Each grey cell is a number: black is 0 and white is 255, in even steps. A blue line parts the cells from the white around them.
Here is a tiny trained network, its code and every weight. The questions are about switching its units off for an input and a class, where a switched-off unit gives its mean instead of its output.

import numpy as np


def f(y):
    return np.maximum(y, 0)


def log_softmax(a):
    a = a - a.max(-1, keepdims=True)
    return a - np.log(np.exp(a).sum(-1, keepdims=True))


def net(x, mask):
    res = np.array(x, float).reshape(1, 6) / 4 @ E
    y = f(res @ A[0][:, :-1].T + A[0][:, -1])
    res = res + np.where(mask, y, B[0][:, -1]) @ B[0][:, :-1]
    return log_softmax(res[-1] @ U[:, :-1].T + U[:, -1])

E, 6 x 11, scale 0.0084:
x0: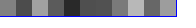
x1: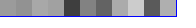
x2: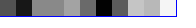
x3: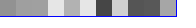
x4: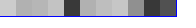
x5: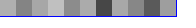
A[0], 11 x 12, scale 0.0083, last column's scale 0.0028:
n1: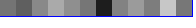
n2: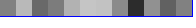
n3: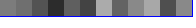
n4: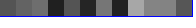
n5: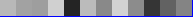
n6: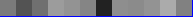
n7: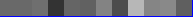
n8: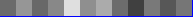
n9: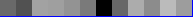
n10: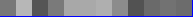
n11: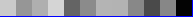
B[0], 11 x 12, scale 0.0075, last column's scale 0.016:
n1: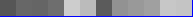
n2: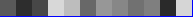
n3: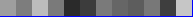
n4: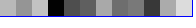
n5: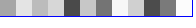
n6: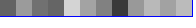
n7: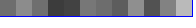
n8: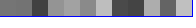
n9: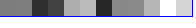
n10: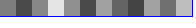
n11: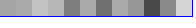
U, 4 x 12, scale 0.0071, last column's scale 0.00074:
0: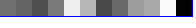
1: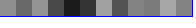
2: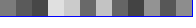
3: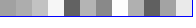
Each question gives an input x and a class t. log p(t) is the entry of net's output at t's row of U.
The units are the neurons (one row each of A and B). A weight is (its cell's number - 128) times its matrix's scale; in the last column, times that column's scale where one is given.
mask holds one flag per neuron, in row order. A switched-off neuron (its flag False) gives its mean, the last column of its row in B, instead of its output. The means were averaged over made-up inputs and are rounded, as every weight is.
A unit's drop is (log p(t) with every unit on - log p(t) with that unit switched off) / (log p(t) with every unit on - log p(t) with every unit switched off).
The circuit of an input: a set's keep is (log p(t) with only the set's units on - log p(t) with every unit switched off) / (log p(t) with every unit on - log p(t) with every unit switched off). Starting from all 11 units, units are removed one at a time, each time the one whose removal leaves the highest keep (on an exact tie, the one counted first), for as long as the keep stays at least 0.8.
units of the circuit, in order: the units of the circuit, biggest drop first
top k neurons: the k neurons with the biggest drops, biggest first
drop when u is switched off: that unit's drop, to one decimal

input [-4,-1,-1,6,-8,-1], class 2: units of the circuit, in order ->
[n8; n2]
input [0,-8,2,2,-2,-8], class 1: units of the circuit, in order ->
[n4; n3]
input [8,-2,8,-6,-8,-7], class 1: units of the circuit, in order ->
[n4]
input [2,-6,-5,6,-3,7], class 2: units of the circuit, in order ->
[n2; n8]
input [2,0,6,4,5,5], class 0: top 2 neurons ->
[n9; n1]
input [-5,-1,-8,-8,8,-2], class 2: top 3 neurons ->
[n2; n10; n8]
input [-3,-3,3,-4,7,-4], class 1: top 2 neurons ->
[n5; n2]
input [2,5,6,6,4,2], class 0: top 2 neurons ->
[n9; n1]
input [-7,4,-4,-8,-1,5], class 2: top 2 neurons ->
[n5; n4]
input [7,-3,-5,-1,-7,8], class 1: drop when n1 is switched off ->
0.1
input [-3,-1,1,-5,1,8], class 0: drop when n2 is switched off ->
0.3
